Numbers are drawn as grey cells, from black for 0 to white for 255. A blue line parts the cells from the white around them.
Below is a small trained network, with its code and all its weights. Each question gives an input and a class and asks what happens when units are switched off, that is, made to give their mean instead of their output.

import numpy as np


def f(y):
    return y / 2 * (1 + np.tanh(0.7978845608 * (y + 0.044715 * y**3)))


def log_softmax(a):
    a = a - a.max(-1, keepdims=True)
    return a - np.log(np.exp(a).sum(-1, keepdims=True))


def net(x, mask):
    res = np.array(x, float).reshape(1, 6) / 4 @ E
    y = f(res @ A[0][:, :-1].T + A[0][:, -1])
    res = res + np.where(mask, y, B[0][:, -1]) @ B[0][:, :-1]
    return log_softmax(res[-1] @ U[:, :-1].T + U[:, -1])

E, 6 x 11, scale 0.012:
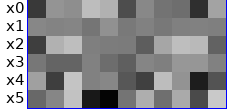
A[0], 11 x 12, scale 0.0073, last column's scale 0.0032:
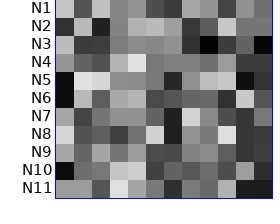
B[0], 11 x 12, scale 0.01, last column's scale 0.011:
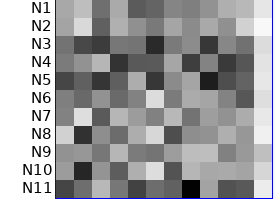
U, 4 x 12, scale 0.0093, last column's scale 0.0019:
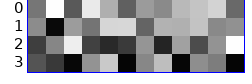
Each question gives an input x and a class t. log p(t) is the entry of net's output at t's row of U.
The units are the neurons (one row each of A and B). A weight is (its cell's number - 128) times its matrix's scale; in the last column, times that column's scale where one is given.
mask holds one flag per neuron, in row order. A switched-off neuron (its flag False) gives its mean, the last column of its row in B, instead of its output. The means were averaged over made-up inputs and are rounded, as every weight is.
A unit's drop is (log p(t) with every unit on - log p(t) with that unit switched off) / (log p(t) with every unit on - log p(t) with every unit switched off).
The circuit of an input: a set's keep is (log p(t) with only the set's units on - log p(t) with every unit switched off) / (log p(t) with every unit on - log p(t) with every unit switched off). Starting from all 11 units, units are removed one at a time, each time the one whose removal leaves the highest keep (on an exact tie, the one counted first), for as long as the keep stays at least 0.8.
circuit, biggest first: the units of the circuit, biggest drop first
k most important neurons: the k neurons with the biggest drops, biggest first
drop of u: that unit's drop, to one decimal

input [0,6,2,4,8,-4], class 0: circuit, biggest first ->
N7
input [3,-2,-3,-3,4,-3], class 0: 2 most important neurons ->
N7, N5
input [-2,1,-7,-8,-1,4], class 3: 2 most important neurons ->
N3, N11
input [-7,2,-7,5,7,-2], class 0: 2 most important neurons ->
N7, N1
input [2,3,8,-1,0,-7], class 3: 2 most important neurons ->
N5, N10
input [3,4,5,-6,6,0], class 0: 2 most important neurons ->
N7, N1
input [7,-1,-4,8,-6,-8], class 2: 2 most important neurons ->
N4, N11
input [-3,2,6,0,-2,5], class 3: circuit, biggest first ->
N5, N11
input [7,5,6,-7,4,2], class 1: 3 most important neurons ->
N10, N6, N3
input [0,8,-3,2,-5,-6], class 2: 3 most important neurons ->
N4, N11, N7
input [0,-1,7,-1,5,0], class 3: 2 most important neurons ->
N5, N2
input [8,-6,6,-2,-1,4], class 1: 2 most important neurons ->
N6, N10
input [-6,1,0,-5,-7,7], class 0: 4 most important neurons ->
N11, N4, N2, N10
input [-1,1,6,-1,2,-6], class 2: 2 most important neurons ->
N11, N4
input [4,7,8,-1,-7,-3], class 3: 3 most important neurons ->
N5, N7, N1
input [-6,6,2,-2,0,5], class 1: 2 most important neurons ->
N11, N4
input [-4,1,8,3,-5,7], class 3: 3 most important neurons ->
N5, N11, N4
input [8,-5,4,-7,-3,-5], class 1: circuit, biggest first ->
N10
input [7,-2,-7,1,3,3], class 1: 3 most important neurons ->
N10, N6, N5
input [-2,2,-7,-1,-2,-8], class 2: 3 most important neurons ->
N11, N4, N5
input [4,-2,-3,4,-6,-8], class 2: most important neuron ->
N4
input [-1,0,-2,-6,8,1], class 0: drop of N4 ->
0.0
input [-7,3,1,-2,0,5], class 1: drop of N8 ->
0.1
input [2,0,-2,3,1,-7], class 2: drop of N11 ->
0.2
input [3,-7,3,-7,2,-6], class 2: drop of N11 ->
0.6
